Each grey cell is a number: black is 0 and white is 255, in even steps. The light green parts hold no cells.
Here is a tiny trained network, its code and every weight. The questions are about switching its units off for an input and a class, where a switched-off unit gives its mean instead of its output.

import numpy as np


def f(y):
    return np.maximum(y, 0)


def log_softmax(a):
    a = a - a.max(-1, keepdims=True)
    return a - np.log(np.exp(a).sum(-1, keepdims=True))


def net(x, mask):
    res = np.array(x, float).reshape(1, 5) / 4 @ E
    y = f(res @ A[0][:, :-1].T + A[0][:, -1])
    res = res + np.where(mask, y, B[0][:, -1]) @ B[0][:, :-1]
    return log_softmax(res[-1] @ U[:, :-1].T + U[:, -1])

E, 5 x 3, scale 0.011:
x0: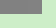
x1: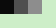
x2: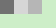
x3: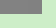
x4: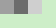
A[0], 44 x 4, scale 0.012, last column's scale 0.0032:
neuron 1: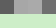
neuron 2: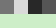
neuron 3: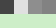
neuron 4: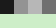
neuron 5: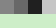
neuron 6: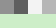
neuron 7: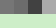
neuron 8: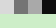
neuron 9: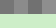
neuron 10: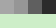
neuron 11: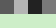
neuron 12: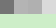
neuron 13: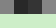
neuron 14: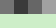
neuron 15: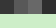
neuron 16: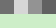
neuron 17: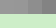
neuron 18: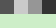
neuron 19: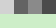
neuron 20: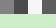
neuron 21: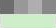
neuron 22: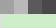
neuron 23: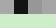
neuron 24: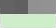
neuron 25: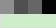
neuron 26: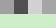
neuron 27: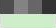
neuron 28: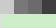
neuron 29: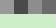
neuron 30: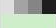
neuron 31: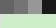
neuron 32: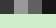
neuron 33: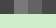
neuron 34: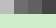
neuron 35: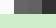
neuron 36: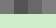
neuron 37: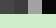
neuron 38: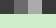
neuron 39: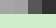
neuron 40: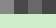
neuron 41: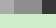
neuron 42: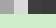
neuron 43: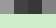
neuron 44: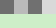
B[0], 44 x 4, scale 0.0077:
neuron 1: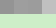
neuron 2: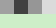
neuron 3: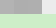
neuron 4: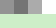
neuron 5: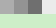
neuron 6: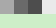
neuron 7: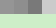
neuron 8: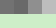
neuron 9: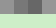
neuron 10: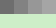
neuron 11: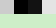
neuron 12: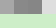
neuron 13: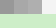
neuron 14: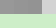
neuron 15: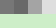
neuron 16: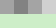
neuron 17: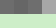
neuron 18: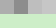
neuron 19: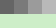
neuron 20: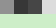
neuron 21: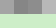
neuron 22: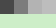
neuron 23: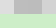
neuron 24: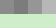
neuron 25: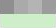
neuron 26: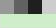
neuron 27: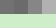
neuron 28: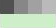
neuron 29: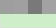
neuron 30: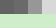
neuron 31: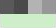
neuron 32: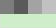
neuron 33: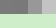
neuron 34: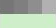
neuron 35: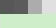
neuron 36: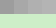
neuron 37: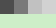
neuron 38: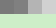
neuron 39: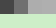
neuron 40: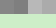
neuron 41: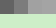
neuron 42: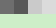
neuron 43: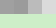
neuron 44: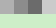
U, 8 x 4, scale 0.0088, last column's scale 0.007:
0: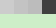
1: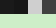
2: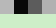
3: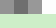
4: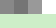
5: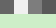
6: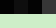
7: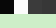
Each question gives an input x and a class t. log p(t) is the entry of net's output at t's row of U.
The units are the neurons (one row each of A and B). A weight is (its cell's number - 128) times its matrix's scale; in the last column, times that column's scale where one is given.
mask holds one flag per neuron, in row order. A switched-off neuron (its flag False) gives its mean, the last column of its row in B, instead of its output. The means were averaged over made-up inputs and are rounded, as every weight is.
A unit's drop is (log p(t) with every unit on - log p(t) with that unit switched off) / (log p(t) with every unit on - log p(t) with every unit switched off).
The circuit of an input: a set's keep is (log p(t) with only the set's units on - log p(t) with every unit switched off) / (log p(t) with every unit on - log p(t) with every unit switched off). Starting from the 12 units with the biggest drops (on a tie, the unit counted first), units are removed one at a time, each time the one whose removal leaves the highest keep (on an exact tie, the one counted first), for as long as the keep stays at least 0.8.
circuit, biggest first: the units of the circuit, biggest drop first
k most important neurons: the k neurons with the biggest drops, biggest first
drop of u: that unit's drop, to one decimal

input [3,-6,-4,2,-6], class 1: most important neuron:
[neuron 35]
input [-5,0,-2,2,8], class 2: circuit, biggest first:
[neuron 20; neuron 26]
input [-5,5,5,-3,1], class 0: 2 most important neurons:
[neuron 3; neuron 11]
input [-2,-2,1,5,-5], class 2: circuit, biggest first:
[neuron 11; neuron 2]
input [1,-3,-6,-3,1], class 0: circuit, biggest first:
[neuron 23; neuron 11]
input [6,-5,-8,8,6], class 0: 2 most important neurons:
[neuron 23; neuron 11]
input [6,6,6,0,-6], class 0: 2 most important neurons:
[neuron 3; neuron 18]
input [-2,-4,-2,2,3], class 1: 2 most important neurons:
[neuron 35; neuron 11]
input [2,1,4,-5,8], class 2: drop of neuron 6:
0.1
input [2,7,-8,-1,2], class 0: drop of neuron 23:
0.3
